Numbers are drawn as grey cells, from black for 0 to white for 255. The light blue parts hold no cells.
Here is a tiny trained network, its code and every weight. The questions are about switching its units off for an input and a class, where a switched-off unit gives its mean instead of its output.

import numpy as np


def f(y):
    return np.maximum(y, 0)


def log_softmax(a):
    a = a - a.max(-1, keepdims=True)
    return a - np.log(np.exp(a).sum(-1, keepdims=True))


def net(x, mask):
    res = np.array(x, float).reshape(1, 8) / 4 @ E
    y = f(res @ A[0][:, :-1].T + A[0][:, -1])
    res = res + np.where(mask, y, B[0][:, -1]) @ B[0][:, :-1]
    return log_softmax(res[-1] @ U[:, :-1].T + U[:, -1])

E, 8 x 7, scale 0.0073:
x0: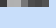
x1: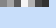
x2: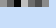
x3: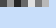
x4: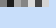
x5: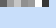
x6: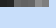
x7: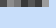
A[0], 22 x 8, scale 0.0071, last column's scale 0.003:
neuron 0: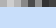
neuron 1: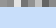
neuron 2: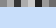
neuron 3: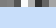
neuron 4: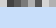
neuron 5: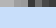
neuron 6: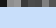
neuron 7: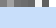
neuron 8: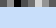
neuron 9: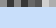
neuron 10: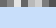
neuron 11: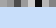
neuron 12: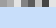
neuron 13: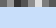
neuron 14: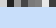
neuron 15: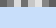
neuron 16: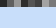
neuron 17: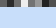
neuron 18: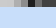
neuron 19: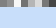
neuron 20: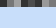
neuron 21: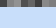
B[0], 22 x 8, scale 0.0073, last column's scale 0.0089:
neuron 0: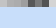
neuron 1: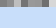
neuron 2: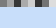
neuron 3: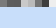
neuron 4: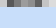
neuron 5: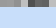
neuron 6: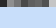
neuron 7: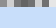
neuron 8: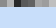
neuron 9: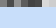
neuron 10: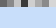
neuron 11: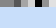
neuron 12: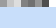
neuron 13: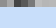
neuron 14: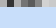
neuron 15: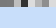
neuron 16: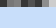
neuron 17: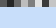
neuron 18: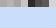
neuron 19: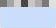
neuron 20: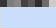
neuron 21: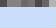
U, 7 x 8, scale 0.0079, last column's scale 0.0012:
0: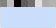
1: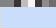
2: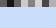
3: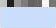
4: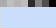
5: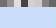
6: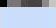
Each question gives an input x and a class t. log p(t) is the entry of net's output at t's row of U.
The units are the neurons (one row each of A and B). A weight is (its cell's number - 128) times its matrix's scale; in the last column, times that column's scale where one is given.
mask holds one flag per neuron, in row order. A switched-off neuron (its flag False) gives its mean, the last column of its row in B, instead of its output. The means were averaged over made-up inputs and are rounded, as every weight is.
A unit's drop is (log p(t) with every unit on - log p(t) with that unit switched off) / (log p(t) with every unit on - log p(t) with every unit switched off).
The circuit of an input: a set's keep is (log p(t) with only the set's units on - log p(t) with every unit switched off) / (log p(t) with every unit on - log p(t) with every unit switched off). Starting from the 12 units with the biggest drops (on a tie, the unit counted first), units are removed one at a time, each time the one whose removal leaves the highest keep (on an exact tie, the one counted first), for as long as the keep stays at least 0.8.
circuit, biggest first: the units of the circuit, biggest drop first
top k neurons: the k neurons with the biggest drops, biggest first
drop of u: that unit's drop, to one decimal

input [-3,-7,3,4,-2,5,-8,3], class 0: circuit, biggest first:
(neuron 8; neuron 13)
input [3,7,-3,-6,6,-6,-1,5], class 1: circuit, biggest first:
(neuron 11)
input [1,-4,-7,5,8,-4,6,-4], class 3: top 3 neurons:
(neuron 14; neuron 4; neuron 9)
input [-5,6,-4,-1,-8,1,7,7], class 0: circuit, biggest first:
(neuron 8; neuron 13; neuron 7)
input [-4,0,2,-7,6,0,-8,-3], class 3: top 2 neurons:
(neuron 14; neuron 4)
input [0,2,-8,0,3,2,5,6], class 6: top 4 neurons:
(neuron 16; neuron 20; neuron 6; neuron 21)
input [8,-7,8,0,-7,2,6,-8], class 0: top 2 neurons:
(neuron 8; neuron 13)
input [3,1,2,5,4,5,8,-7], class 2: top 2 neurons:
(neuron 17; neuron 12)
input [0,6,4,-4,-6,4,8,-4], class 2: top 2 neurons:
(neuron 17; neuron 3)
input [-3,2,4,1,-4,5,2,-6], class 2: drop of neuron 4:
0.0
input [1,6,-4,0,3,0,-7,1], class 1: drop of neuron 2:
0.1
